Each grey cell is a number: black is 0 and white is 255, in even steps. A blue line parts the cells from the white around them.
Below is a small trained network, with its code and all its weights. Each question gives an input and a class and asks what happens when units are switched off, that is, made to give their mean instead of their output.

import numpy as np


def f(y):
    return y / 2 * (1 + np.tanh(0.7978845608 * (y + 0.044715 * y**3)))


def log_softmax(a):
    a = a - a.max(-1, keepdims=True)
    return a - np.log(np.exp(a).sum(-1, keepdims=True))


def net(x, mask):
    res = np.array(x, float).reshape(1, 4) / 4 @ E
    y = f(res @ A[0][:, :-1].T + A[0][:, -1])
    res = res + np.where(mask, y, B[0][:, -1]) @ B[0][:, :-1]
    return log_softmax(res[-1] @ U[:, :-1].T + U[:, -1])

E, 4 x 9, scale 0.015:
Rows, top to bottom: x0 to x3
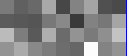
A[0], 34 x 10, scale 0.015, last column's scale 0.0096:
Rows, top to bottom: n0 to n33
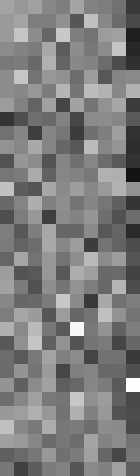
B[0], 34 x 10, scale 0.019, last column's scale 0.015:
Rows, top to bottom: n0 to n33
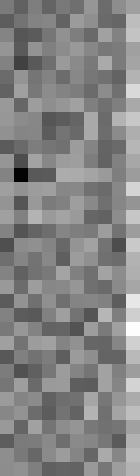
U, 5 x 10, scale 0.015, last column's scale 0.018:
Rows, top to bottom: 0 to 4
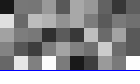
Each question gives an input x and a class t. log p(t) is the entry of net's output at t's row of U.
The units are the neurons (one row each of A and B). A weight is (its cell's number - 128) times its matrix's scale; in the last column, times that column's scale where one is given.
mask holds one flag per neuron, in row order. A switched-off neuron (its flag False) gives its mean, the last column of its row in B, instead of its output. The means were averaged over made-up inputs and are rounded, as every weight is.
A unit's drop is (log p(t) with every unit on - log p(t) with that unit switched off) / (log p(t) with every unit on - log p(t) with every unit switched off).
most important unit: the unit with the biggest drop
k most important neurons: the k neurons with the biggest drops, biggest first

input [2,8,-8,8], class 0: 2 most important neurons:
(n1; n10)
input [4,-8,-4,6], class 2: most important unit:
n29
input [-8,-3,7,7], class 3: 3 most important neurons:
(n2; n22; n12)
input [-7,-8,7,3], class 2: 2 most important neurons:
(n23; n29)
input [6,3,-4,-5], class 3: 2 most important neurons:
(n32; n4)
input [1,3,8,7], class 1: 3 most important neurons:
(n13; n20; n7)
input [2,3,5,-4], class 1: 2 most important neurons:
(n13; n20)
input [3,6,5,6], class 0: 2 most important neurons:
(n10; n23)
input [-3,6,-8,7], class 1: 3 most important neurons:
(n15; n24; n11)
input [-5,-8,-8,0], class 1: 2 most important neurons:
(n24; n15)
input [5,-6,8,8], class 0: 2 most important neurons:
(n10; n18)
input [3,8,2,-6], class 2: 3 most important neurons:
(n8; n33; n9)
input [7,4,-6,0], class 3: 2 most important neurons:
(n32; n16)
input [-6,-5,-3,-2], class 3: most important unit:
n22
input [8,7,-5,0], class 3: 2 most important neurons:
(n32; n23)
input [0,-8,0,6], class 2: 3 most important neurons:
(n23; n29; n28)
